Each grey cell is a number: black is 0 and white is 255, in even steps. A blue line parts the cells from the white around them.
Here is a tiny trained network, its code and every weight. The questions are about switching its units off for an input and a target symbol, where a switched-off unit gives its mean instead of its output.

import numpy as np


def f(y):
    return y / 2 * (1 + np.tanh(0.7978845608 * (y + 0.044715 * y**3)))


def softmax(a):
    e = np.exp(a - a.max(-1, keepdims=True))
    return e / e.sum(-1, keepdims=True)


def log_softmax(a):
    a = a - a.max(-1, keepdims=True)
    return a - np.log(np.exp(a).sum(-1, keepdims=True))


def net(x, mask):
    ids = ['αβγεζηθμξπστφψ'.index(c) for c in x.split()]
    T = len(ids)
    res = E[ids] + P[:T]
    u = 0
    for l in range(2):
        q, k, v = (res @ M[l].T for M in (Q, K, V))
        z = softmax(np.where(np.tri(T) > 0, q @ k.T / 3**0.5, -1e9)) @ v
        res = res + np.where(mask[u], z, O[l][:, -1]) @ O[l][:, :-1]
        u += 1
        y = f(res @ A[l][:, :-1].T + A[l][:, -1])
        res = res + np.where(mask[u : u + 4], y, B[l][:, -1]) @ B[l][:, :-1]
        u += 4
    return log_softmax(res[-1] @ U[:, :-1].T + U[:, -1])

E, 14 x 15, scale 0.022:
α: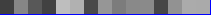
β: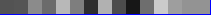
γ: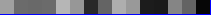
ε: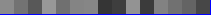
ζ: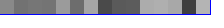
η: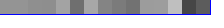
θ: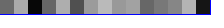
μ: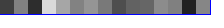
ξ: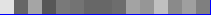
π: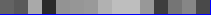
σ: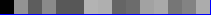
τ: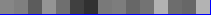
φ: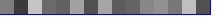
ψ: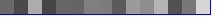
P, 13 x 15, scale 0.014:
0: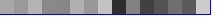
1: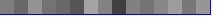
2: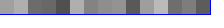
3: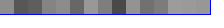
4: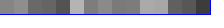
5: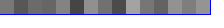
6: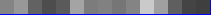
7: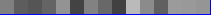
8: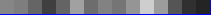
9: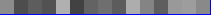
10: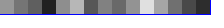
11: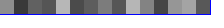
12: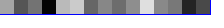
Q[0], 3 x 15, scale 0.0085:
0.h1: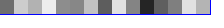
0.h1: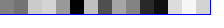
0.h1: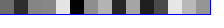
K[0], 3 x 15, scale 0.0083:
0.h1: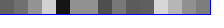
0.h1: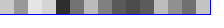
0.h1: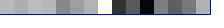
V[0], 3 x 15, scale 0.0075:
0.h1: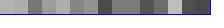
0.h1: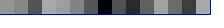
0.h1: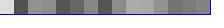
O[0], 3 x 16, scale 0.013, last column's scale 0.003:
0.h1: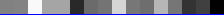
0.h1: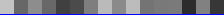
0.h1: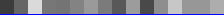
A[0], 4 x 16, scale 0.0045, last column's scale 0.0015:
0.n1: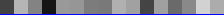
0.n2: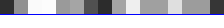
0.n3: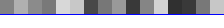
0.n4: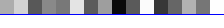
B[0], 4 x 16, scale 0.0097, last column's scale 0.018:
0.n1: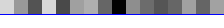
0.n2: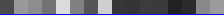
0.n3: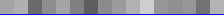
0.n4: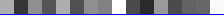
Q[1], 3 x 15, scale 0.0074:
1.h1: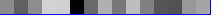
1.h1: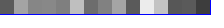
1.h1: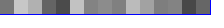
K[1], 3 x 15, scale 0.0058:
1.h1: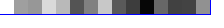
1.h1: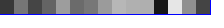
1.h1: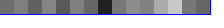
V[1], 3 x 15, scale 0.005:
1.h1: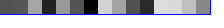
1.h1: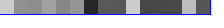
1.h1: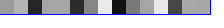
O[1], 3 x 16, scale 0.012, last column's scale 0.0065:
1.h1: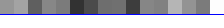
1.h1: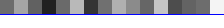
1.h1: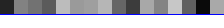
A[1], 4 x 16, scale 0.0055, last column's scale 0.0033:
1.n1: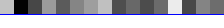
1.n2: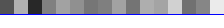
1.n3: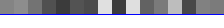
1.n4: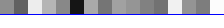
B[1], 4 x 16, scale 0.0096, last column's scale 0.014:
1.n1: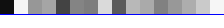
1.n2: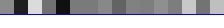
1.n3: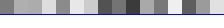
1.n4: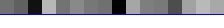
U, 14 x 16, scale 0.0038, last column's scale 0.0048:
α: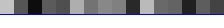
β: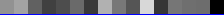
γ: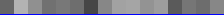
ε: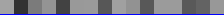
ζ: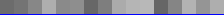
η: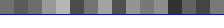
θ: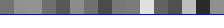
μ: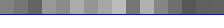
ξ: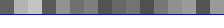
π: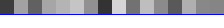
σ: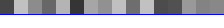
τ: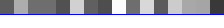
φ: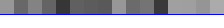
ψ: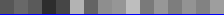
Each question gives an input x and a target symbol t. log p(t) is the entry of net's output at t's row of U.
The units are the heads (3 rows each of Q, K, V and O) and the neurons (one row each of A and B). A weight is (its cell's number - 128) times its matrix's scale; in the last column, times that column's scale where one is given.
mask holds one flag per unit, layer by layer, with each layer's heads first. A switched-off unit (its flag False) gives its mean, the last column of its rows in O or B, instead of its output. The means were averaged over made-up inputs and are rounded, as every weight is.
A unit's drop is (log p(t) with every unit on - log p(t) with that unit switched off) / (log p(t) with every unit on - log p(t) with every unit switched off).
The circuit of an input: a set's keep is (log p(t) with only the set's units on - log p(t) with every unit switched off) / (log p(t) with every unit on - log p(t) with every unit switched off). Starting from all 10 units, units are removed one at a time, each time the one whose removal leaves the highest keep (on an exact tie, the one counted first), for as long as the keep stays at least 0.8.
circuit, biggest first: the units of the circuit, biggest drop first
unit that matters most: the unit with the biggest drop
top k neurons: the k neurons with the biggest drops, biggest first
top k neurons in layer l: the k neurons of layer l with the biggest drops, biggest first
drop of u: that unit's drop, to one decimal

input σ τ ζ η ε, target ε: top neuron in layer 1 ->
(1.n3)
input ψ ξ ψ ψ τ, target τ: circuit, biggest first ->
(0.h1; 1.n3; 0.n4)
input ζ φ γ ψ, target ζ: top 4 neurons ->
(1.n1; 1.n4; 1.n3; 0.n1)
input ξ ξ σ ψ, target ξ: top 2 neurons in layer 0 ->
(0.n2; 0.n4)
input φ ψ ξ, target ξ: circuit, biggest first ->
(0.h1; 0.n2)
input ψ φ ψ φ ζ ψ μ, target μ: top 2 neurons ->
(0.n4; 1.n3)
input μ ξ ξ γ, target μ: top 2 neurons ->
(0.n4; 1.n3)
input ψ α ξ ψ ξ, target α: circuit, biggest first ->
(0.h1; 1.n1)
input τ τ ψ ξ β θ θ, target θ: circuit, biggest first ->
(1.n2; 0.h1; 1.h1)
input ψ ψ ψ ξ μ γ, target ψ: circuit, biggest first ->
(0.n1; 0.h1; 1.h1)
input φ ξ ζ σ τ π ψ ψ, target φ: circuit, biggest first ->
(1.h1; 0.n4; 0.h1; 0.n1)
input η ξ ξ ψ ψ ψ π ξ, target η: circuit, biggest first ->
(0.h1; 1.n4; 1.h1)
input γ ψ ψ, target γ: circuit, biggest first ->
(0.h1; 1.h1)
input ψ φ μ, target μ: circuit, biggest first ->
(0.h1; 1.h1; 0.n4)
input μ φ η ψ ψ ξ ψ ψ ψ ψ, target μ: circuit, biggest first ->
(0.h1; 1.h1; 1.n3)
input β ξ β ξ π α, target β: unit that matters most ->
1.h1
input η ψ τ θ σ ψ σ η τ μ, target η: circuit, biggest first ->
(0.h1; 1.h1; 1.n4)
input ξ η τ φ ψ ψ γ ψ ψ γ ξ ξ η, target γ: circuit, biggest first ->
(0.h1; 1.h1)
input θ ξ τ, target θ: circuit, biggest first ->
(1.n2; 0.h1; 0.n3; 1.h1)
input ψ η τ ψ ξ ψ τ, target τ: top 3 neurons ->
(1.n3; 0.n4; 1.n1)
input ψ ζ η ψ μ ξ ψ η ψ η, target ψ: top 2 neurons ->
(0.n1; 1.n3)
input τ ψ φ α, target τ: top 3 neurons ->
(1.n3; 1.n1; 0.n4)
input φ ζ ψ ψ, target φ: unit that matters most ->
0.n4
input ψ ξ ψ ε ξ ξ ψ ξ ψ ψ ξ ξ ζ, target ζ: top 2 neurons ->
(0.n4; 0.n2)
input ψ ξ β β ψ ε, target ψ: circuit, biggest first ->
(0.h1; 0.n1; 1.h1)
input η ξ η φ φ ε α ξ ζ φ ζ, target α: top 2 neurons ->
(0.n4; 1.n1)
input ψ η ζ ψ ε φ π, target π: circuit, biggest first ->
(0.h1)
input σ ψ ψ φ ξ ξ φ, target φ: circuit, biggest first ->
(1.h1; 0.h1; 0.n1; 0.n4)
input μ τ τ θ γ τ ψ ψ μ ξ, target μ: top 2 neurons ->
(0.n4; 1.n3)
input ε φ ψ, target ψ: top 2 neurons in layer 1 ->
(1.n3; 1.n1)
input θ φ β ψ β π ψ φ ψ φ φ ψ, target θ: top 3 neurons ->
(1.n2; 0.n3; 0.n4)
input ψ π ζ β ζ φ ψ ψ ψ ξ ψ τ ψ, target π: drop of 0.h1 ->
1.0
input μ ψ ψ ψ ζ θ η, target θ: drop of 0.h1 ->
0.4
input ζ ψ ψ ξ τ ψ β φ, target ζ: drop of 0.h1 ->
0.9
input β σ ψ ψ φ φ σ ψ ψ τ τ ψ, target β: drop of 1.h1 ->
0.6
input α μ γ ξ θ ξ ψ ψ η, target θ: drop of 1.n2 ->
0.8
